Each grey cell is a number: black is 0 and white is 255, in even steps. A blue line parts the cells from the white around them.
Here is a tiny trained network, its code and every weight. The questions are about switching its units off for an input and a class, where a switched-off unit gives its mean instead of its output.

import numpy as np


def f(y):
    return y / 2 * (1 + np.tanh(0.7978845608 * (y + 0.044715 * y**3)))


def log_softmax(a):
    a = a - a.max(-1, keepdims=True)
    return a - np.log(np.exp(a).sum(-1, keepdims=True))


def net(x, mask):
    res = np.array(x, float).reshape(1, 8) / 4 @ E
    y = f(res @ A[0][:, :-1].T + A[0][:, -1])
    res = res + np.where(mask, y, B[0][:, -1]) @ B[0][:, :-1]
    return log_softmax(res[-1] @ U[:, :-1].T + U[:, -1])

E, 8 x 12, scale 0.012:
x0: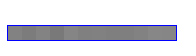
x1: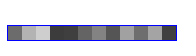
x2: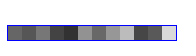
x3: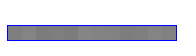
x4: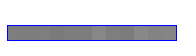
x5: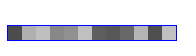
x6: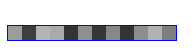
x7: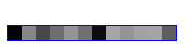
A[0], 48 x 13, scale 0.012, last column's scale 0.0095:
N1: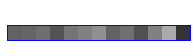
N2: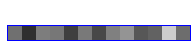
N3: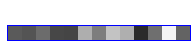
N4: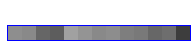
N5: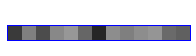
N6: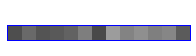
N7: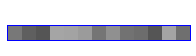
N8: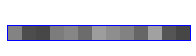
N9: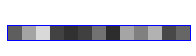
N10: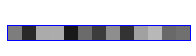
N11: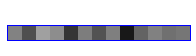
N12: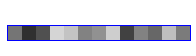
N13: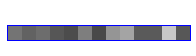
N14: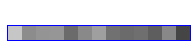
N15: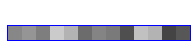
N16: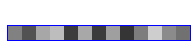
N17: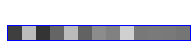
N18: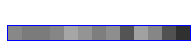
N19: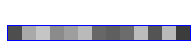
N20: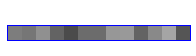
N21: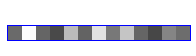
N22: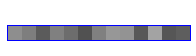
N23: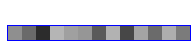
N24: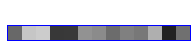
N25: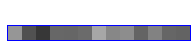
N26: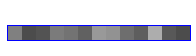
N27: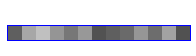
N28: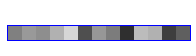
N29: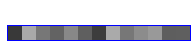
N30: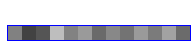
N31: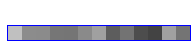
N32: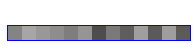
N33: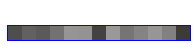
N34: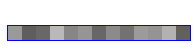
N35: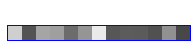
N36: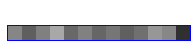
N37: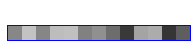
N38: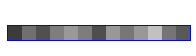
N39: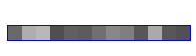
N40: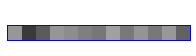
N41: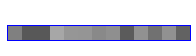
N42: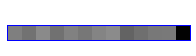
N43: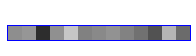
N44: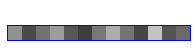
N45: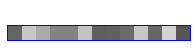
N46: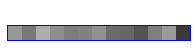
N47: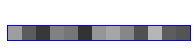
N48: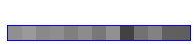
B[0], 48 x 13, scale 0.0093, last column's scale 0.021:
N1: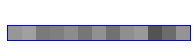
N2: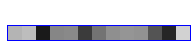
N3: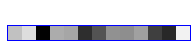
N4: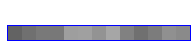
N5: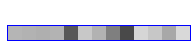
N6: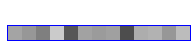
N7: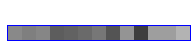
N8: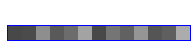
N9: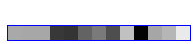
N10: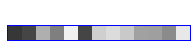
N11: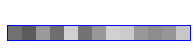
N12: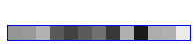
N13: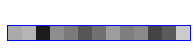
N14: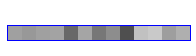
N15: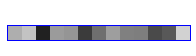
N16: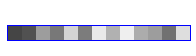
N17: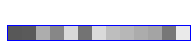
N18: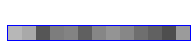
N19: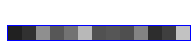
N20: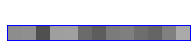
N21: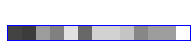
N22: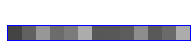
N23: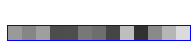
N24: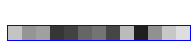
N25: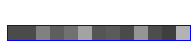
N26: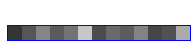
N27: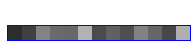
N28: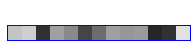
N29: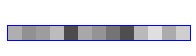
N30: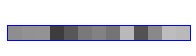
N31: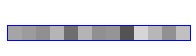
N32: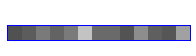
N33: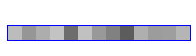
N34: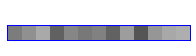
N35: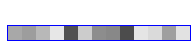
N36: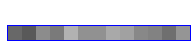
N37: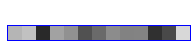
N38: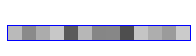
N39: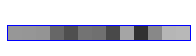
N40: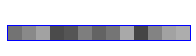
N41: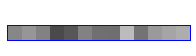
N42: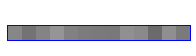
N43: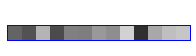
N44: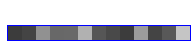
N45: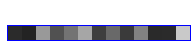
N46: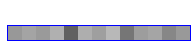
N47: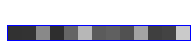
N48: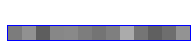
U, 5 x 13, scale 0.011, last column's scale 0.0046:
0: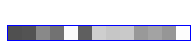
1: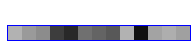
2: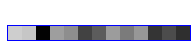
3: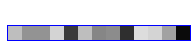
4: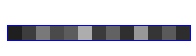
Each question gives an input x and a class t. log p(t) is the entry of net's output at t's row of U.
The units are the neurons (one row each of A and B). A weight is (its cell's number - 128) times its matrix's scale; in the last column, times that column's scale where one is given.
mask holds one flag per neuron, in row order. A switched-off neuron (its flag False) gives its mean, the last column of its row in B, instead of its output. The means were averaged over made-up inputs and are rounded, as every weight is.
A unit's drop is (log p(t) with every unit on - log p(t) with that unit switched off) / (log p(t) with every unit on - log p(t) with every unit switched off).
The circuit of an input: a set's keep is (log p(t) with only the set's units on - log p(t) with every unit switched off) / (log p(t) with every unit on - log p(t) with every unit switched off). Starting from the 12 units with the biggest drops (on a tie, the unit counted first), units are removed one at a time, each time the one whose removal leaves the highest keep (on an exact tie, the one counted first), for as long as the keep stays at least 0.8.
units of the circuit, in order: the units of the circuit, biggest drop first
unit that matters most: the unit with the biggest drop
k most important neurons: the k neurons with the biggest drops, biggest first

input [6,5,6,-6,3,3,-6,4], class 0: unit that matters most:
N21
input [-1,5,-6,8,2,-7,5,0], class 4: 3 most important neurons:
N44, N47, N3
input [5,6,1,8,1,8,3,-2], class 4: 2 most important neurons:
N45, N19
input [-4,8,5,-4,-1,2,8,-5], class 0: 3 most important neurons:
N10, N16, N11
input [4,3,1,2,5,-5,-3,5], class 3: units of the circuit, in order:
N29, N5
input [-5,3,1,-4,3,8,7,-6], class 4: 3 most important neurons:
N45, N19, N27
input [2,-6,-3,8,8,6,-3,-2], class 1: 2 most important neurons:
N12, N23
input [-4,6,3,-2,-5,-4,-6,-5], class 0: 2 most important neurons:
N21, N12
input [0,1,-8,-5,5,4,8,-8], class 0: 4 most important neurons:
N10, N16, N11, N3
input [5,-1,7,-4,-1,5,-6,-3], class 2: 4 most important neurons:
N3, N10, N13, N16
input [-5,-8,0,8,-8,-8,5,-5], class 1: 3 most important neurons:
N12, N23, N30
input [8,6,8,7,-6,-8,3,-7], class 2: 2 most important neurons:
N3, N2
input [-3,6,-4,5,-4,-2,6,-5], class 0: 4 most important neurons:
N10, N16, N11, N12
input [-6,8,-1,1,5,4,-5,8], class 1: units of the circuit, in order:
N24
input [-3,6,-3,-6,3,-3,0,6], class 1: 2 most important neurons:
N9, N24
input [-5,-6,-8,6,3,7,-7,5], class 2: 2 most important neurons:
N28, N37
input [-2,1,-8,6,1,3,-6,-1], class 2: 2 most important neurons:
N37, N28
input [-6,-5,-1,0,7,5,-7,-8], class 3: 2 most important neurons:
N35, N31
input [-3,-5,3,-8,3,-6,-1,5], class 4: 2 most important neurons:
N47, N9
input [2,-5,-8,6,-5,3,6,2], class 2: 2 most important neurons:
N28, N37
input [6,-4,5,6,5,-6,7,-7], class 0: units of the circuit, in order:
N10
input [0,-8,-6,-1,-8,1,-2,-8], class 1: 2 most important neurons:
N12, N43
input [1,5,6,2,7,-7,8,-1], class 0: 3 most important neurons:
N10, N16, N11
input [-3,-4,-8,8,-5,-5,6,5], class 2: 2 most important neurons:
N28, N15
